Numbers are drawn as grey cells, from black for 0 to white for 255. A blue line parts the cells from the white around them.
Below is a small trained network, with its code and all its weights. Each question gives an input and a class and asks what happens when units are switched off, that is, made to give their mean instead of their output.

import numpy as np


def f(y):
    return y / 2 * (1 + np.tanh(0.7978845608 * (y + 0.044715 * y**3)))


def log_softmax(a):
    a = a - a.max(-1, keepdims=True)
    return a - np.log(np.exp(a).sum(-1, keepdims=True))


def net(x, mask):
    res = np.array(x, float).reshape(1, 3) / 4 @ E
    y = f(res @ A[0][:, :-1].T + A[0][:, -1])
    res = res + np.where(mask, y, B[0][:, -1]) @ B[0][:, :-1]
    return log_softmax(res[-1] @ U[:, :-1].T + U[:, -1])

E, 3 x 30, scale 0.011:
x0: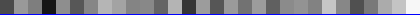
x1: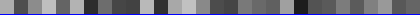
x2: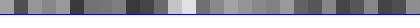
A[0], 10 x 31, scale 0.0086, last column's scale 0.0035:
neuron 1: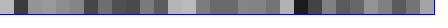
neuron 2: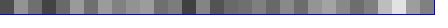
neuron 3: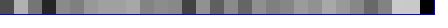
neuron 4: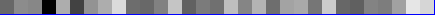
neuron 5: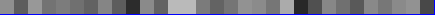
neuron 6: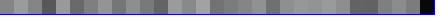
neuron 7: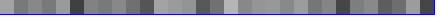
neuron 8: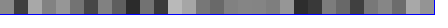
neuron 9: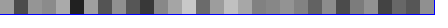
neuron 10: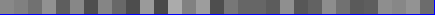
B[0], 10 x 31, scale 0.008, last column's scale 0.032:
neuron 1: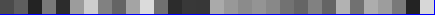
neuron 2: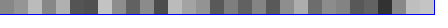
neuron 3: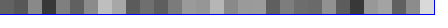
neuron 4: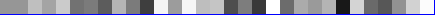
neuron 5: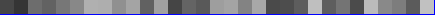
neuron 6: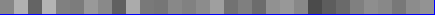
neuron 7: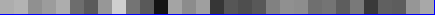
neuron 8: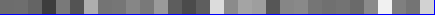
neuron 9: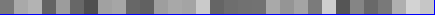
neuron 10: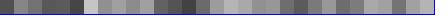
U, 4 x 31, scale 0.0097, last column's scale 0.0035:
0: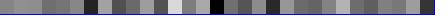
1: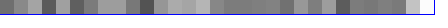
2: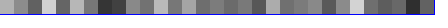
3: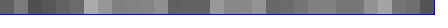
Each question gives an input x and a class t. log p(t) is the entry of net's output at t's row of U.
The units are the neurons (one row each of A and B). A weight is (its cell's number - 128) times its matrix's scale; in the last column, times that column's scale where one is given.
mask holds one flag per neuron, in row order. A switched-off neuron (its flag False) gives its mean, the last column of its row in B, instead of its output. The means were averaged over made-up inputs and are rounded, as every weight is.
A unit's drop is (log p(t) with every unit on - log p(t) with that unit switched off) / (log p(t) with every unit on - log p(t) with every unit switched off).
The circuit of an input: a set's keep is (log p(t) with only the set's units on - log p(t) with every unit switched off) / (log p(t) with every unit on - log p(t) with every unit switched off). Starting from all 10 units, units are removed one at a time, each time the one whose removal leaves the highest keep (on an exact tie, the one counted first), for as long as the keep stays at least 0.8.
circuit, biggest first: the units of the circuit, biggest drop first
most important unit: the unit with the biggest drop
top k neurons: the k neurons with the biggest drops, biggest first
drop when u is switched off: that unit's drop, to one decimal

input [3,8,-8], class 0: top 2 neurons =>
[neuron 2; neuron 4]
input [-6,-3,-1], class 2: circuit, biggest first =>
[neuron 3; neuron 2]
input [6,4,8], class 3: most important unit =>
neuron 1
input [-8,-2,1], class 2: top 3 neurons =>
[neuron 3; neuron 2; neuron 4]
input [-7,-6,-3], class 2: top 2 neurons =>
[neuron 3; neuron 8]
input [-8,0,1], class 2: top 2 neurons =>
[neuron 3; neuron 8]
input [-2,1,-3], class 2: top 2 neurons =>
[neuron 3; neuron 2]
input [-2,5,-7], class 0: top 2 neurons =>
[neuron 4; neuron 8]
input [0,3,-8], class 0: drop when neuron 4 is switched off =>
0.5
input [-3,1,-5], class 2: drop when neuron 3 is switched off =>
0.2
